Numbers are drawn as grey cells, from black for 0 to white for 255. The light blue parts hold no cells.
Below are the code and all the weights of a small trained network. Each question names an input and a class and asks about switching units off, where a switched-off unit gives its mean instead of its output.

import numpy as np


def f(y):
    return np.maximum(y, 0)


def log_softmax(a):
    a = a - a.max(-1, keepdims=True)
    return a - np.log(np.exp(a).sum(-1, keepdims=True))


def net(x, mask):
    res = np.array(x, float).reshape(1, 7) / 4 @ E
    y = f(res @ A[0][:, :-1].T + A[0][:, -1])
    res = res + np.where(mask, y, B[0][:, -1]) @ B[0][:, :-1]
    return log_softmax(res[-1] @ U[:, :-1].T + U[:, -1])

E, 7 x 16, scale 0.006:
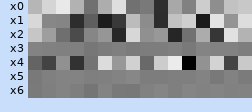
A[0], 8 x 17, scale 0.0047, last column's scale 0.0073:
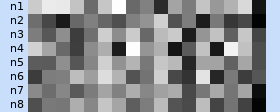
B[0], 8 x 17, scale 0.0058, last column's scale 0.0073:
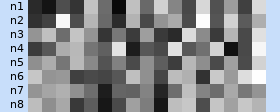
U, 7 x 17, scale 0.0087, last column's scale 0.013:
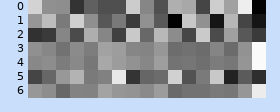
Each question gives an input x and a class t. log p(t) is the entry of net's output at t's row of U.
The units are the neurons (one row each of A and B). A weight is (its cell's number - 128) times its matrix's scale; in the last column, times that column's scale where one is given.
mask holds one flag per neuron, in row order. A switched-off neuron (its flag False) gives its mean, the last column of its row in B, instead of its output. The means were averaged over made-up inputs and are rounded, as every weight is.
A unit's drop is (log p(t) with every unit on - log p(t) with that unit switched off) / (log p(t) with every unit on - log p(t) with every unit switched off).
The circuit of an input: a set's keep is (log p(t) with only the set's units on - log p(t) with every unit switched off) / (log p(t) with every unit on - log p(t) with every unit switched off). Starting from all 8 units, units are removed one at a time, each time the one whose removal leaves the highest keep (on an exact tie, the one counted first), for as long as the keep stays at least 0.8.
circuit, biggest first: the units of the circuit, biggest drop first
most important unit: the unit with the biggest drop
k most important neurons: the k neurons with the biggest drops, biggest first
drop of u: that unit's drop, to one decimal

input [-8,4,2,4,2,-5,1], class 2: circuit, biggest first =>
[n2]
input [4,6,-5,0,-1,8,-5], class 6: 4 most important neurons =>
[n6 n4 n8 n1]
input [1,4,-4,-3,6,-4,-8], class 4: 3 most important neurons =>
[n6 n4 n8]
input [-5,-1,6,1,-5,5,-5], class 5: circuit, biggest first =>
[n4 n3]
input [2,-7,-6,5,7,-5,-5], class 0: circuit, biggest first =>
[n6 n8]
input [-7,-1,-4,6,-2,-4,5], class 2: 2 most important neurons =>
[n2 n4]
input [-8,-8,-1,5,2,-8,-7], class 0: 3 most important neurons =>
[n6 n8 n1]
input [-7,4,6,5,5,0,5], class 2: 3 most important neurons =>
[n2 n6 n8]
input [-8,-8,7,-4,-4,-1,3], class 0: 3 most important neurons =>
[n6 n8 n1]
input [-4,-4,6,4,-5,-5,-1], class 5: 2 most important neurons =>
[n4 n3]
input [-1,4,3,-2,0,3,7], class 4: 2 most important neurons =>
[n6 n8]
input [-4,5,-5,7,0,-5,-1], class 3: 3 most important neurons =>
[n6 n4 n8]
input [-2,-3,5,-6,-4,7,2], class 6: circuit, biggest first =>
[n3 n5]
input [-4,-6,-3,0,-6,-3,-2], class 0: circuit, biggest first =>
[n6 n8 n3]
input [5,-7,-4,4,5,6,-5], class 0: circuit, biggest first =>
[n6 n8]
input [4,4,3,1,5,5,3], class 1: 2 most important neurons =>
[n3 n6]
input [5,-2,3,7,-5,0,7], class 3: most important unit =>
n3
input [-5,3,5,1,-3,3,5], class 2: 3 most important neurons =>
[n6 n2 n3]
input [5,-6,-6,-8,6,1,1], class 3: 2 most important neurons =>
[n4 n6]
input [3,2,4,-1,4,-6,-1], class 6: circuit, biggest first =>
[n6]
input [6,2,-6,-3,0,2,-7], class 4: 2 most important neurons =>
[n4 n2]
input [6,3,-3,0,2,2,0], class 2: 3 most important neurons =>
[n1 n6 n4]
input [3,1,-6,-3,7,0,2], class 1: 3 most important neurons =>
[n3 n5 n4]
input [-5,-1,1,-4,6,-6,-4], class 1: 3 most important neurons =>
[n3 n5 n1]
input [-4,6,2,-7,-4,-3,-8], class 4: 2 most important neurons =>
[n6 n8]
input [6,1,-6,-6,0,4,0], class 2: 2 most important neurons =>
[n1 n4]
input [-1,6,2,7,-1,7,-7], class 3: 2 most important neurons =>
[n6 n8]
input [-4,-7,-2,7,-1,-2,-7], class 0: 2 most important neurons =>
[n6 n8]
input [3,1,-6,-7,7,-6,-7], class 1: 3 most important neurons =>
[n3 n5 n4]
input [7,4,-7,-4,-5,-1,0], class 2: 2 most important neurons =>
[n1 n4]
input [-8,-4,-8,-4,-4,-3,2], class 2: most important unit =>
n2
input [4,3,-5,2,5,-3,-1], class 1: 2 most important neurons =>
[n3 n4]
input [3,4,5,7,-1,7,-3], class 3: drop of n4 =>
0.1
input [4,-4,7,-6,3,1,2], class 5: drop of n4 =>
1.1
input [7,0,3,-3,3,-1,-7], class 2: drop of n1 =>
1.0
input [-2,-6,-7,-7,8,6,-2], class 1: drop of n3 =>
0.4
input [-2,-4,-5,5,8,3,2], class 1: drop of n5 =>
0.2
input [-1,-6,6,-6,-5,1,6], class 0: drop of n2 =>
0.0
